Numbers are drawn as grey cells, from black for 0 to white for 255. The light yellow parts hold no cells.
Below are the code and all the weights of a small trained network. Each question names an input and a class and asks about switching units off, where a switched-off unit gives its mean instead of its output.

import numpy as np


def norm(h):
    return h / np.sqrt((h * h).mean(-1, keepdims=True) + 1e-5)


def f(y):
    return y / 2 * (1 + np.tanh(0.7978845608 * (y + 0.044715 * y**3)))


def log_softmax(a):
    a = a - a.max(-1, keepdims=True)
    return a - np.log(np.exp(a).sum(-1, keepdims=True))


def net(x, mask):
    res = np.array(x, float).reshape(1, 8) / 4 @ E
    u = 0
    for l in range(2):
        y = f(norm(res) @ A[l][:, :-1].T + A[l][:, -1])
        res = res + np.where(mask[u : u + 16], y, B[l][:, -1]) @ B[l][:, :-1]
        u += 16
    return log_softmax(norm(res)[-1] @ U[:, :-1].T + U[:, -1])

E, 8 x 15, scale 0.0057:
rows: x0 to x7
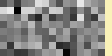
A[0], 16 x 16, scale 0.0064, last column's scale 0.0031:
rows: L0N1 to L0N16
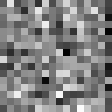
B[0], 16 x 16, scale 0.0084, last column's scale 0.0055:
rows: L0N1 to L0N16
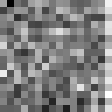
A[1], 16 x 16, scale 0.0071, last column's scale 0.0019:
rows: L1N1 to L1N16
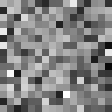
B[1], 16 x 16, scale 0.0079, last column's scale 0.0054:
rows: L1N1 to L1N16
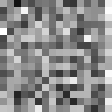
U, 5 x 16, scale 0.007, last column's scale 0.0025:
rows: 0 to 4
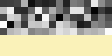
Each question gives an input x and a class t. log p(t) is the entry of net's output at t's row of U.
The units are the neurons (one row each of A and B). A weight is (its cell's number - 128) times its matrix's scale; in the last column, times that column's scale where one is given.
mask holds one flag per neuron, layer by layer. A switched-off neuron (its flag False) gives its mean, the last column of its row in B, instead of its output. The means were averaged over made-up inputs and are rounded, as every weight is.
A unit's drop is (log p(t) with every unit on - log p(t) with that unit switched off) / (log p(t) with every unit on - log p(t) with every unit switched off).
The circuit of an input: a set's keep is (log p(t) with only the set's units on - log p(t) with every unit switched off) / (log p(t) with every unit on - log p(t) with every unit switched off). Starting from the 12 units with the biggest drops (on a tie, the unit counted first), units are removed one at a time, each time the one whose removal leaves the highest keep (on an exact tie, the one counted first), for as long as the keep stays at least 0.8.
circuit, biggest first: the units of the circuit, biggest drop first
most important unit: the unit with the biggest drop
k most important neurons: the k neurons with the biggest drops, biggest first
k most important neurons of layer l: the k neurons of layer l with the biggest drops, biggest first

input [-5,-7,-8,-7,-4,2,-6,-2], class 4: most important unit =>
L1N2
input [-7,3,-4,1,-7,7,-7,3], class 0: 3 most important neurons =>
L0N14, L0N12, L0N7
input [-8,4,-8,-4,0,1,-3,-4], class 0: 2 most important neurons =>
L0N14, L1N1
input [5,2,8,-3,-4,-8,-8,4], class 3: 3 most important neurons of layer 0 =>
L0N1, L0N11, L0N2
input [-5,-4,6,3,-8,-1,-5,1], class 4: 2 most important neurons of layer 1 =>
L1N6, L1N12
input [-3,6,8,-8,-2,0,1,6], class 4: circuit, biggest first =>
L1N12, L0N5
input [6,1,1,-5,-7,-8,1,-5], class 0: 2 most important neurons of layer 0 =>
L0N16, L0N4
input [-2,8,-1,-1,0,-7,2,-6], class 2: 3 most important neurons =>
L1N11, L1N13, L0N8
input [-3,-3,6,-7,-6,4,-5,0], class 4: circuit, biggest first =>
L0N5, L1N12
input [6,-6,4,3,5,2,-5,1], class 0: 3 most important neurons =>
L0N16, L0N4, L1N11
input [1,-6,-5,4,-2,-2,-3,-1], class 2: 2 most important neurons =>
L0N10, L1N15
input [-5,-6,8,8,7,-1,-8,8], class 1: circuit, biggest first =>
L0N8, L1N16
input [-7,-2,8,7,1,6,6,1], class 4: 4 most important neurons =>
L0N5, L1N12, L0N16, L1N6
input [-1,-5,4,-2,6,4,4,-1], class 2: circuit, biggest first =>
L0N10
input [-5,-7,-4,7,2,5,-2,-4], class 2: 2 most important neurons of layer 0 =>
L0N10, L0N16
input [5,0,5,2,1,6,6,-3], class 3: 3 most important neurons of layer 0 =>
L0N7, L0N15, L0N14
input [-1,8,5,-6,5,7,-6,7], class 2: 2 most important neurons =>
L1N11, L1N3
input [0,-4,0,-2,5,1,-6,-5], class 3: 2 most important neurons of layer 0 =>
L0N1, L0N11
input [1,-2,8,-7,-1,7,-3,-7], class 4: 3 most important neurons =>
L0N5, L1N12, L1N6
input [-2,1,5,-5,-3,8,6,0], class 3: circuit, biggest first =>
L0N7
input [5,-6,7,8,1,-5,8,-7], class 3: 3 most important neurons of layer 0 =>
L0N7, L0N15, L0N8
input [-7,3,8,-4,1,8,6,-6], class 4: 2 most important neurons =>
L0N5, L1N12
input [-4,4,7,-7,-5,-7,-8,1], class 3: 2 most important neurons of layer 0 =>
L0N1, L0N11
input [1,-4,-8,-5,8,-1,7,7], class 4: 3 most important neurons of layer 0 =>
L0N2, L0N1, L0N11
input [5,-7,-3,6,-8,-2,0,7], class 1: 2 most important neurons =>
L0N8, L1N8
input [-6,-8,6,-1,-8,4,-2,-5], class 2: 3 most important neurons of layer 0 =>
L0N10, L0N16, L0N4
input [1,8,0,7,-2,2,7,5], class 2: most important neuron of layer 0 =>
L0N1
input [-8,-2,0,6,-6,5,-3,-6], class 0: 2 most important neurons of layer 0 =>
L0N14, L0N12
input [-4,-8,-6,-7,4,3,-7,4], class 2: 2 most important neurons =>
L0N10, L1N15
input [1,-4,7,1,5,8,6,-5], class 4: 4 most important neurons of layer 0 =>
L0N5, L0N11, L0N1, L0N8
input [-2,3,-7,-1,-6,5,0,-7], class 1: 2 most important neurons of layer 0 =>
L0N3, L0N13
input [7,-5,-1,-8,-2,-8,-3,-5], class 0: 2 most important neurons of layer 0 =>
L0N16, L0N4
